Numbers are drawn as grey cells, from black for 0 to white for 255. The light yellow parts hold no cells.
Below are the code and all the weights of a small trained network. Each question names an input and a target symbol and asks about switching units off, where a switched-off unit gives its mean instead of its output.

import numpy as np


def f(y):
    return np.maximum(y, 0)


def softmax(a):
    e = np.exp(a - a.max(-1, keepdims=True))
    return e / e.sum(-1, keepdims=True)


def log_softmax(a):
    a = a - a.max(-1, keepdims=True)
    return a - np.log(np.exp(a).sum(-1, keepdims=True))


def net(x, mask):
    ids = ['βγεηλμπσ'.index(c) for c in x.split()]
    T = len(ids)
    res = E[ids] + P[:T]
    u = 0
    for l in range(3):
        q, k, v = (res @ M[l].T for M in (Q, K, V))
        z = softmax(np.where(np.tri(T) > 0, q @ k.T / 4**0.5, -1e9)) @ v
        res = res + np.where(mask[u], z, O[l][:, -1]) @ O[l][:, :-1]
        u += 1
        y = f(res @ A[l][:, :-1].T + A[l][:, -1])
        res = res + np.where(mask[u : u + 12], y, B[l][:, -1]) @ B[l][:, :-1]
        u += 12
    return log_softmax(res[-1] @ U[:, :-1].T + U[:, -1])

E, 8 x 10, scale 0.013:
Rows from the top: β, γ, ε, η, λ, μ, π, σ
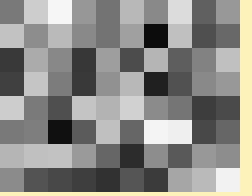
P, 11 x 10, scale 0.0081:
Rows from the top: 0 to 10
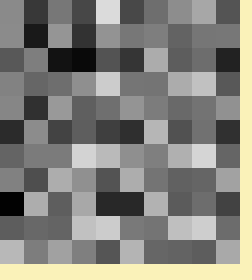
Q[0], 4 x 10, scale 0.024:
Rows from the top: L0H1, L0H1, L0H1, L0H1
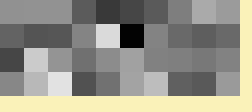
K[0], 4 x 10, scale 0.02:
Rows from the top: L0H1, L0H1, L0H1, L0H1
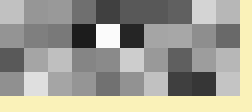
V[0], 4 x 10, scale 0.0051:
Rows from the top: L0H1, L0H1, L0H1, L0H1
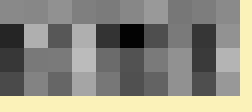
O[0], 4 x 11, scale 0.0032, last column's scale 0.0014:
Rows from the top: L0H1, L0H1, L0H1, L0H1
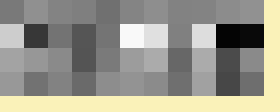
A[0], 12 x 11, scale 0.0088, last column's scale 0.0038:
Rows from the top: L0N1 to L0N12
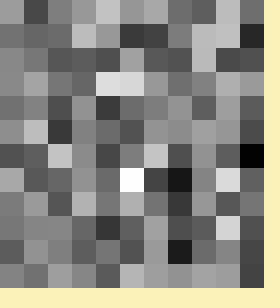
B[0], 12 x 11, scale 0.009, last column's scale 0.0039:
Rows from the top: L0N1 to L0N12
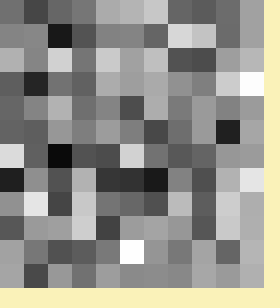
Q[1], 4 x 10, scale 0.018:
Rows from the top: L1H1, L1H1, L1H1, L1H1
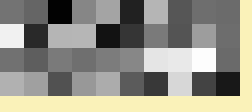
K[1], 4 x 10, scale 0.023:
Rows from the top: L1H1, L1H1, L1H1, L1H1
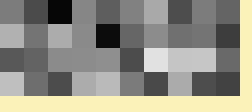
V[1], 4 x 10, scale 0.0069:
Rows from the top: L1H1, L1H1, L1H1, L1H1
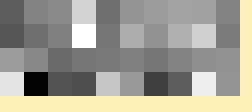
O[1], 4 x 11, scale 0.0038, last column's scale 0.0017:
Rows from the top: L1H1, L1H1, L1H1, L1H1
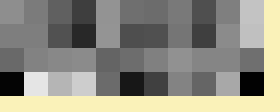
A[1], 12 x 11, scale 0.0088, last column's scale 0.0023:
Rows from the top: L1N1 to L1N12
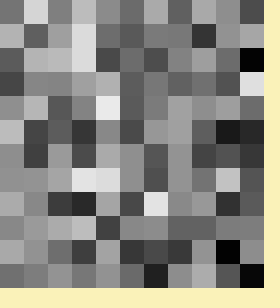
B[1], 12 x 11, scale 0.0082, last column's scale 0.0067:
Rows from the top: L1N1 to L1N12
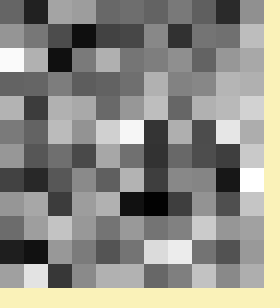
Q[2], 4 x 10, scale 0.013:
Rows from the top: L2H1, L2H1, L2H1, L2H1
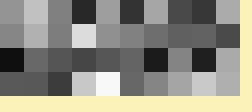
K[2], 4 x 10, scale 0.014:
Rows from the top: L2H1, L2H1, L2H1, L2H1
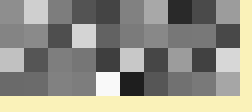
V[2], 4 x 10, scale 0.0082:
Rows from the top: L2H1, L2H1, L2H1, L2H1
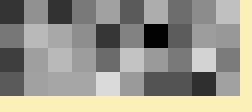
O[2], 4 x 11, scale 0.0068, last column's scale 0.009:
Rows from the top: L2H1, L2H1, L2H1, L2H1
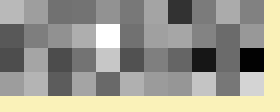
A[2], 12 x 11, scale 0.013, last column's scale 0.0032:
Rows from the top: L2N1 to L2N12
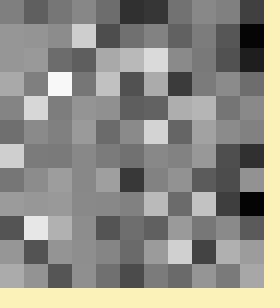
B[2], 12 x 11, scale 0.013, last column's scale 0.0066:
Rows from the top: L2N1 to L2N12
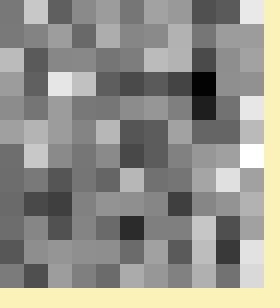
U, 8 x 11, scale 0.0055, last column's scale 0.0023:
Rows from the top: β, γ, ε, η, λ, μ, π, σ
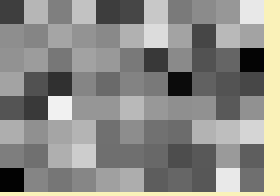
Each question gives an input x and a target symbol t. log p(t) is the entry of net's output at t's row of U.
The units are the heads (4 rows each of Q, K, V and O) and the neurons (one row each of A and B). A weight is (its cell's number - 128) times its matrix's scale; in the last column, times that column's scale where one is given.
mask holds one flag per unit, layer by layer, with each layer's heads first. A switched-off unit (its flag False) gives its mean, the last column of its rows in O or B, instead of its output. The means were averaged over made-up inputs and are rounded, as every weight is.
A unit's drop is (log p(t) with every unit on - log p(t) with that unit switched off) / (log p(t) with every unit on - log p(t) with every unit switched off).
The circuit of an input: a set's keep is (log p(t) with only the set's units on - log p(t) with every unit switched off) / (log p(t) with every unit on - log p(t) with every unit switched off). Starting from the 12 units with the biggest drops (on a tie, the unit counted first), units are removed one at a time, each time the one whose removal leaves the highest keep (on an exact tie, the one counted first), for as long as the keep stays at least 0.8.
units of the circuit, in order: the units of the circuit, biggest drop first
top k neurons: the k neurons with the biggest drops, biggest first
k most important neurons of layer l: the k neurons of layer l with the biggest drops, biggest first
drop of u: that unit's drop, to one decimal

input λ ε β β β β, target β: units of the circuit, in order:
[L2N10, L0N4, L1N8]
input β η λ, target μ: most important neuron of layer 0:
[L0N9]
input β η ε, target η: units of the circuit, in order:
[L1N9, L0N11]
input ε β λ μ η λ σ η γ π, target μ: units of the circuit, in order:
[L2H1, L1N9]
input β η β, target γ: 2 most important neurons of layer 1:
[L1N9, L1N8]
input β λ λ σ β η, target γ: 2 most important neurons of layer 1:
[L1N8, L1N9]
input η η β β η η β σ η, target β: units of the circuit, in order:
[L1H1, L2N10]
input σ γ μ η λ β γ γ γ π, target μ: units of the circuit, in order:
[L1N9, L2H1]
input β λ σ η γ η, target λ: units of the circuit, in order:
[L2H1, L2N7]
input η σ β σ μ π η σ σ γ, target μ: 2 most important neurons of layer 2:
[L2N7, L2N12]
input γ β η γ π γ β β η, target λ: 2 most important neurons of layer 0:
[L0N3, L0N8]
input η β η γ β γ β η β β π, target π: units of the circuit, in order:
[L2N4, L2H1, L1N2, L0N10]
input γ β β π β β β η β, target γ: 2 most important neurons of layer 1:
[L1N9, L1N5]
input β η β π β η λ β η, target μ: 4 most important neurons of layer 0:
[L0N9, L0N8, L0N11, L0N1]
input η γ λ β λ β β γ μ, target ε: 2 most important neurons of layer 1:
[L1N9, L1N6]
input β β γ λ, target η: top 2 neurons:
[L1N8, L1N2]
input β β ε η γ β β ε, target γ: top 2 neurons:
[L0N10, L2N3]
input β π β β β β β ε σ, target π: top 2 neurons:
[L0N3, L1N8]
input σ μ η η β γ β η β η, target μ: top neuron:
[L1N5]
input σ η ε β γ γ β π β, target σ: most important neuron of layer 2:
[L2N8]
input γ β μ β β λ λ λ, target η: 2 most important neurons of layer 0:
[L0N1, L0N4]
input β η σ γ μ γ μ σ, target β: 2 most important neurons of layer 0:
[L0N10, L0N8]
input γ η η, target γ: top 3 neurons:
[L0N8, L2N3, L0N11]
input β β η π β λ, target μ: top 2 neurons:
[L1N9, L0N9]
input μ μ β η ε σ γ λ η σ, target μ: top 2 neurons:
[L2N7, L2N12]
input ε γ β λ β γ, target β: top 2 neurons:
[L2N10, L1N11]
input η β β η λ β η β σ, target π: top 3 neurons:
[L0N3, L2N4, L1N8]
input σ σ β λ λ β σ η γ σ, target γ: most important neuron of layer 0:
[L0N2]
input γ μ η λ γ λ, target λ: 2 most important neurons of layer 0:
[L0N8, L0N4]
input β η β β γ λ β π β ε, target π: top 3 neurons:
[L2N4, L1N8, L1N5]
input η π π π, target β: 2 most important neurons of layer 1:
[L1N11, L1N3]
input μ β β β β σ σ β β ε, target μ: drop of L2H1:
0.6
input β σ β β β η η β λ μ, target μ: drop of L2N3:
0.0
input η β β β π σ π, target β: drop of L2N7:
0.1
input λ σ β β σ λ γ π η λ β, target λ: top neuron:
[L2N11]
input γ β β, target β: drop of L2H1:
0.2
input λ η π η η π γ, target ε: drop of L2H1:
0.2
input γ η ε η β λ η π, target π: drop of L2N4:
1.0
